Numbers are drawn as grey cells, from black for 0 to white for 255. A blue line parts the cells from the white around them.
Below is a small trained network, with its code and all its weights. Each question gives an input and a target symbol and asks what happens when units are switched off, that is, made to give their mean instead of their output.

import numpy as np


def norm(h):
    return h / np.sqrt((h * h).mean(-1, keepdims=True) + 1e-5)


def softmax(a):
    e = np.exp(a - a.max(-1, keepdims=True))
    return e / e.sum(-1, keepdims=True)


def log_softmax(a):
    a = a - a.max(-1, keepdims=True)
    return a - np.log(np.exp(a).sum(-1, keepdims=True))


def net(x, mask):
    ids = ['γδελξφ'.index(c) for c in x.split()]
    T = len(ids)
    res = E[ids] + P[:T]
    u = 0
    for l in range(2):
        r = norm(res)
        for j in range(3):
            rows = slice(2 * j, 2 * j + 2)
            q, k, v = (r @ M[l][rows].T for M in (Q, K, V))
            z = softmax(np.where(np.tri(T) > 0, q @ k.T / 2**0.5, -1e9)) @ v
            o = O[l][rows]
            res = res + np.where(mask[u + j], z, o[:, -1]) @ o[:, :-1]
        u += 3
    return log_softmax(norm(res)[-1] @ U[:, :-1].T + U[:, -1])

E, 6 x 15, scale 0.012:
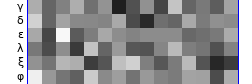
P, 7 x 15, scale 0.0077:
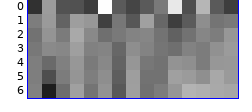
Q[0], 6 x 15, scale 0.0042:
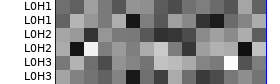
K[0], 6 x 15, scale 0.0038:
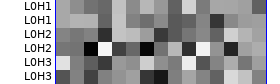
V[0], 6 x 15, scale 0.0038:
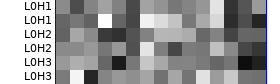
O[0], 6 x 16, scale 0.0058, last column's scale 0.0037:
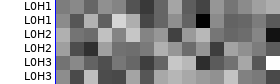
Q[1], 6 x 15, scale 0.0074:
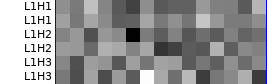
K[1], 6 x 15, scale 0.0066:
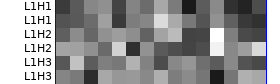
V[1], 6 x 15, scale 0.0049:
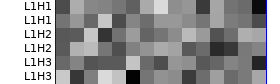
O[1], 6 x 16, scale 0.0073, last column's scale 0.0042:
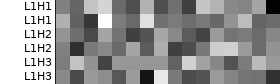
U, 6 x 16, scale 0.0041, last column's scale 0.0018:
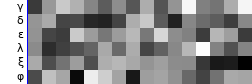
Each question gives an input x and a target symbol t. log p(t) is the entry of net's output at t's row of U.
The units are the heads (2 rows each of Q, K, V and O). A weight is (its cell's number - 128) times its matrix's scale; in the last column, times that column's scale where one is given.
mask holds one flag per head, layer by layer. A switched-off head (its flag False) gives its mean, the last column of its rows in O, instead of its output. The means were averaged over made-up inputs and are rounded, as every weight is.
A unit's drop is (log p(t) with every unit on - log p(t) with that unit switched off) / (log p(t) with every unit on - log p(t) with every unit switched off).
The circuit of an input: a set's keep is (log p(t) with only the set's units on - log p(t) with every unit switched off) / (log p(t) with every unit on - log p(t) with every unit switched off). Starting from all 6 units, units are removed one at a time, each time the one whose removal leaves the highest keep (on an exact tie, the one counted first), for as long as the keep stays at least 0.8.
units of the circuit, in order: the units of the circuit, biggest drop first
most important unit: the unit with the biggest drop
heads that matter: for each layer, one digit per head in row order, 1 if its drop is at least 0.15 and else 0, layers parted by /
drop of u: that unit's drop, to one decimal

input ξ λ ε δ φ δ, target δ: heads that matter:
011 / 001
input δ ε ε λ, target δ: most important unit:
L1H3
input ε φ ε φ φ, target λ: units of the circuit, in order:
(L0H3, L1H3)
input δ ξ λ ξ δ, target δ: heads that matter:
010 / 001
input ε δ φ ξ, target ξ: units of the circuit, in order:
(L0H2, L1H2)
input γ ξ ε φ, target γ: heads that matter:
001 / 100
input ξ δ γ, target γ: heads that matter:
010 / 100
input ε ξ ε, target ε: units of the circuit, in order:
(L0H2, L1H2, L1H3)
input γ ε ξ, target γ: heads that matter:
000 / 100
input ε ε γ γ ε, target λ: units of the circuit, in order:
(L1H2, L0H3)
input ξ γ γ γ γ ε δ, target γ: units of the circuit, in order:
(L1H1, L0H2)
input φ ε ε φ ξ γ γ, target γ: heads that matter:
011 / 100
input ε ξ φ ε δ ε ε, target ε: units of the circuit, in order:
(L0H2, L1H3, L1H2)
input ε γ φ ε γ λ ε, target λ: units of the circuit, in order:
(L1H2)
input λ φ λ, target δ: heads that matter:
011 / 011
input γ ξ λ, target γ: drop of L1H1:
0.8
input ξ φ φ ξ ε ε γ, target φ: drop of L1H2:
0.3
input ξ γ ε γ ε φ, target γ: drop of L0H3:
0.2
